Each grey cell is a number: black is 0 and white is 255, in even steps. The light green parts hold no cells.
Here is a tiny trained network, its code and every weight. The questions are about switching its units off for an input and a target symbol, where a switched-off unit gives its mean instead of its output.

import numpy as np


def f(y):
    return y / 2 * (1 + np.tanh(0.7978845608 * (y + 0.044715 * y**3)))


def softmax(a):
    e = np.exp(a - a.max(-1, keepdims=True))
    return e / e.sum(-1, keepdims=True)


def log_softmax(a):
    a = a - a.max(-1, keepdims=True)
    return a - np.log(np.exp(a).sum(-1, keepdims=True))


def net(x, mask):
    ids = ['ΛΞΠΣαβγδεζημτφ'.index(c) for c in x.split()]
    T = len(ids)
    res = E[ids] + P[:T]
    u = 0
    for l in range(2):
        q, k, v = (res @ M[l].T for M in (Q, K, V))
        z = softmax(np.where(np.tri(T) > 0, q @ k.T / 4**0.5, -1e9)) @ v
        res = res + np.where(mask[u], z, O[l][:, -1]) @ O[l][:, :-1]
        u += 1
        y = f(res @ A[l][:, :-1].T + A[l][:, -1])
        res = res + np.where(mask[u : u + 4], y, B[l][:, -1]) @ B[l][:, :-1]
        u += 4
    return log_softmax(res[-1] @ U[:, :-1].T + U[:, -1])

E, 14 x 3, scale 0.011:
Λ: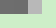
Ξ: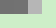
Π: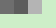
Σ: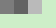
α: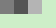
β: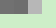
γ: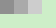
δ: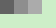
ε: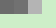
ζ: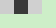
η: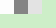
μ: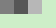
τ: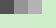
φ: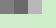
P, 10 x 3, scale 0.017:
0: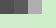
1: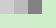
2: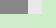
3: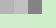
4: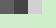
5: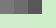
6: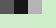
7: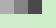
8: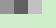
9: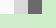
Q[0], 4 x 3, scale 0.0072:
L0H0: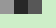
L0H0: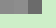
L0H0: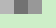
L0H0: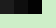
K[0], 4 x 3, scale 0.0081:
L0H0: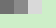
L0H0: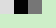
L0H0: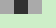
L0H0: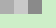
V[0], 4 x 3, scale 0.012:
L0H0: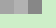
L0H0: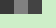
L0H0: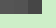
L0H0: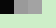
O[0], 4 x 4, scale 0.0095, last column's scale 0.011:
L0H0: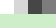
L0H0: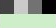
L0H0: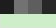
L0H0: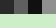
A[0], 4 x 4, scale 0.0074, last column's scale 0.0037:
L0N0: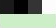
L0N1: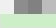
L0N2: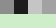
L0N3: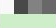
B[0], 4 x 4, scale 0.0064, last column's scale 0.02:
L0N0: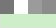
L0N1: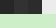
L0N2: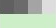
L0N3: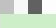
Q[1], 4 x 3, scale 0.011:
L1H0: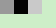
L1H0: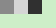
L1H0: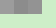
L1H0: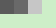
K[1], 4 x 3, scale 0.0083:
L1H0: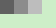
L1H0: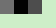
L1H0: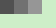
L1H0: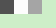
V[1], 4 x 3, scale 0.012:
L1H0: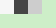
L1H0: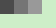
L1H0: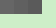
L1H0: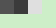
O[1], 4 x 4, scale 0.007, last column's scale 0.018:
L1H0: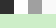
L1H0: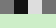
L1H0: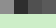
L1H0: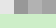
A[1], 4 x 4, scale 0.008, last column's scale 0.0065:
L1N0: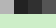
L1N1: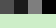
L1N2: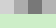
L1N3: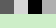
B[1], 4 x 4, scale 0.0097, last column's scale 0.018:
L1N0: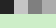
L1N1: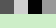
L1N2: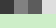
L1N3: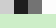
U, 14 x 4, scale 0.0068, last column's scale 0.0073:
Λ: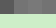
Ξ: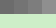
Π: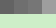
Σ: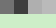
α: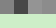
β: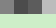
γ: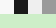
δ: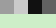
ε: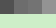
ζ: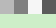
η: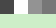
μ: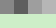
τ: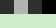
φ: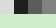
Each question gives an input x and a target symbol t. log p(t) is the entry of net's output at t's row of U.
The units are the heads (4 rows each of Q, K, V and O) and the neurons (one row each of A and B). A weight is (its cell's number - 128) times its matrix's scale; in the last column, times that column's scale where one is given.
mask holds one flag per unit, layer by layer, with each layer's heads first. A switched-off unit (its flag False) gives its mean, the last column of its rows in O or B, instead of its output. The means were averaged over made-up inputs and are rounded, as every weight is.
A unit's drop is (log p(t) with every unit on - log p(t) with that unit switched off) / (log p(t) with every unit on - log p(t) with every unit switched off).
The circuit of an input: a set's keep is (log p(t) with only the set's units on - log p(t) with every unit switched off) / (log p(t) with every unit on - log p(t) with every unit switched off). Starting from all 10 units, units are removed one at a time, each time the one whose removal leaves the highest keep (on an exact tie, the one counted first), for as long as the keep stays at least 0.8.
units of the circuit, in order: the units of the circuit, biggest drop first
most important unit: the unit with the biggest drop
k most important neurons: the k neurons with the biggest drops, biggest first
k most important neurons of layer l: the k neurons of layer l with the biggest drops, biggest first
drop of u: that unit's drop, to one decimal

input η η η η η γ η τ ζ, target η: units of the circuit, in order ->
L1H0
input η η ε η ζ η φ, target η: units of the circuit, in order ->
L1H0, L0H0
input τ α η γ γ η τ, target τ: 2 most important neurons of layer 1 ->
L1N0, L1N1
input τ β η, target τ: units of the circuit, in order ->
L1N0, L1N1, L0H0, L1H0
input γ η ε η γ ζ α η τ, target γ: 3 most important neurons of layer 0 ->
L0N1, L0N0, L0N3
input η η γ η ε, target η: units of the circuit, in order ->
L1H0, L0H0
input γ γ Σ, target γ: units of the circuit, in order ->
L0H0, L1H0, L0N0, L0N3
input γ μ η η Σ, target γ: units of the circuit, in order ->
L0H0, L0N0, L1H0
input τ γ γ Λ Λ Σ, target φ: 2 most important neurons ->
L0N0, L0N1
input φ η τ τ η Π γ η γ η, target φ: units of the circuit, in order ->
L1N3, L1H0, L0N1, L1N0
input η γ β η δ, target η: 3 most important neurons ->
L0N1, L1N3, L0N2
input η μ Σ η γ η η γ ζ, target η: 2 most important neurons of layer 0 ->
L0N3, L0N2
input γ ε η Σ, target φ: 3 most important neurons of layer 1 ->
L1N3, L1N0, L1N1
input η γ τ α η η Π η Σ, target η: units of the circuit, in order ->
L1N3
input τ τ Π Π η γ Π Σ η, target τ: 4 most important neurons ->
L0N0, L1N0, L1N1, L1N3
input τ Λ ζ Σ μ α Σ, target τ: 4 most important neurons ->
L1N0, L0N0, L1N1, L1N3
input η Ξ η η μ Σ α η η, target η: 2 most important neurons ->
L1N3, L0N1
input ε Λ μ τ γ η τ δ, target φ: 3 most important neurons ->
L0N0, L0N1, L0N2
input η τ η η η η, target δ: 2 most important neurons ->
L0N3, L1N3
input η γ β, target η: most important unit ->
L1H0
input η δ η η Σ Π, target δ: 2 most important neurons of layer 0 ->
L0N3, L0N1
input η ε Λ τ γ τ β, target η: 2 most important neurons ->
L0N1, L1N3
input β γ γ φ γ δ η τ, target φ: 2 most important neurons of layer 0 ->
L0N0, L0N2
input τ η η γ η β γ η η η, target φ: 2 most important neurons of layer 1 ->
L1N3, L1N0
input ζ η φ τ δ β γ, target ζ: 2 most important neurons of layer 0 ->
L0N1, L0N3
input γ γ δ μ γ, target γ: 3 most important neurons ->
L0N1, L0N0, L0N3
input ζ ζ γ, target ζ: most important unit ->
L0H0
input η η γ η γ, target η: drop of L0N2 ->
0.1
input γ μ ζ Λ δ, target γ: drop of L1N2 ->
0.1
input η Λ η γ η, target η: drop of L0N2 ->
0.2
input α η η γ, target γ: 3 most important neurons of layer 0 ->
L0N1, L0N3, L0N2
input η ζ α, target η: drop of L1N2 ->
0.0
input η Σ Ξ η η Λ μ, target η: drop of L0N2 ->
0.1
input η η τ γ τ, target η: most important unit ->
L0N1
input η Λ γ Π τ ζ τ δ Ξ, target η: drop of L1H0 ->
0.4
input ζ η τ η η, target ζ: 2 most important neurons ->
L1N3, L0N1
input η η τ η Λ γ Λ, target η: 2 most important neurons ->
L1N3, L0N1
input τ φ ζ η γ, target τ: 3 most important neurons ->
L1N0, L0N0, L1N1
